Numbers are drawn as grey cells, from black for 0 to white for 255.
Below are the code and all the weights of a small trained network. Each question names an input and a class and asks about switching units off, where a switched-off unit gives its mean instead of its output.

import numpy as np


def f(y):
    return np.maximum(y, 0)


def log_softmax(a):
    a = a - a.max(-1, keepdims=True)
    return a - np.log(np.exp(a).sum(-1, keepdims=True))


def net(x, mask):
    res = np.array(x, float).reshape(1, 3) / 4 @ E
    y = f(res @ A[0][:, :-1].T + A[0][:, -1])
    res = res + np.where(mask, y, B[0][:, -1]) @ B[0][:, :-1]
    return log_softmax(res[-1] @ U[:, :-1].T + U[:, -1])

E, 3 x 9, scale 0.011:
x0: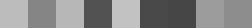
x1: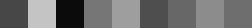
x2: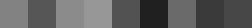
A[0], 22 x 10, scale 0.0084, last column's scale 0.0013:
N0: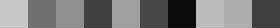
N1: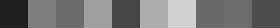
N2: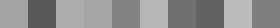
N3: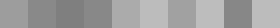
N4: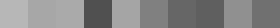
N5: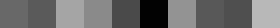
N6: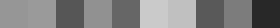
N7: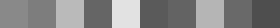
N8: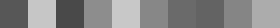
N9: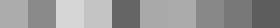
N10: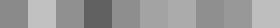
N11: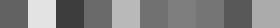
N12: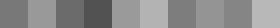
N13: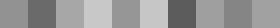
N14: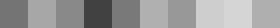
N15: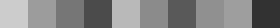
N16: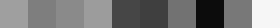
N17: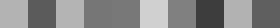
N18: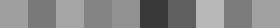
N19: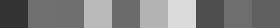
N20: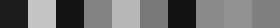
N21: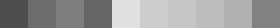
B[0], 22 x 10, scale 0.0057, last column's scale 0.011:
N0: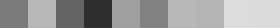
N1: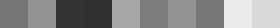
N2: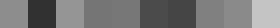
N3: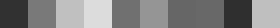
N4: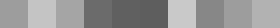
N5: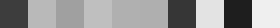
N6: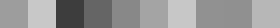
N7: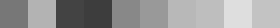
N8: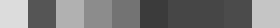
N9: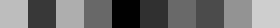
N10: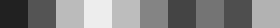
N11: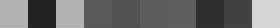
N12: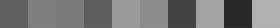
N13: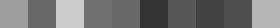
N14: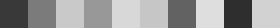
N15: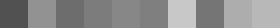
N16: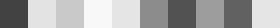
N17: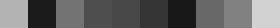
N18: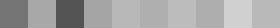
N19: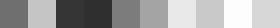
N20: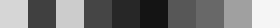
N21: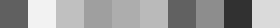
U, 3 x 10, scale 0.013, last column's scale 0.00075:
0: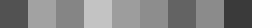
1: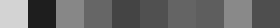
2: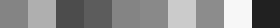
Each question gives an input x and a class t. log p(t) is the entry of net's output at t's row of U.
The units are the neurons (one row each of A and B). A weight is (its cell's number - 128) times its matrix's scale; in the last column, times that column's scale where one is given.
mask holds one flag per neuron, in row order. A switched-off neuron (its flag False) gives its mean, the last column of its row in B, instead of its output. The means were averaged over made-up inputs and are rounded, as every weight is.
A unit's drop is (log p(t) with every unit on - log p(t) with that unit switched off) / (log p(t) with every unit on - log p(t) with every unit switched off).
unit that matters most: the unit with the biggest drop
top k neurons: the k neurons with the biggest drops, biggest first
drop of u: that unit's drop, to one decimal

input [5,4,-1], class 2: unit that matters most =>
N0
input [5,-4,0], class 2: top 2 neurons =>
(N0, N20)
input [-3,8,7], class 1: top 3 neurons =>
(N20, N11, N21)
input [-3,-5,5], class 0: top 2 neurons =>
(N16, N5)
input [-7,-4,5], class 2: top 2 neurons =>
(N19, N1)
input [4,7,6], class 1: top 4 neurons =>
(N20, N11, N21, N14)
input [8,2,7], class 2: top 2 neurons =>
(N0, N7)
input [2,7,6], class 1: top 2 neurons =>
(N20, N11)
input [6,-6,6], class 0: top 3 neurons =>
(N5, N16, N20)
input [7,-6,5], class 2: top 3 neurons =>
(N0, N18, N7)
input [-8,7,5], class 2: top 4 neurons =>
(N19, N1, N17, N9)
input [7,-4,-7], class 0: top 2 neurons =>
(N14, N3)
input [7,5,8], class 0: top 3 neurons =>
(N5, N16, N19)
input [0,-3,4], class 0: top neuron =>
(N20)
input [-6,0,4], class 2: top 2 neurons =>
(N19, N1)
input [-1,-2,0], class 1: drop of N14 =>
0.1
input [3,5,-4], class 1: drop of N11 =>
0.3
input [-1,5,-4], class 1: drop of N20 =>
0.8
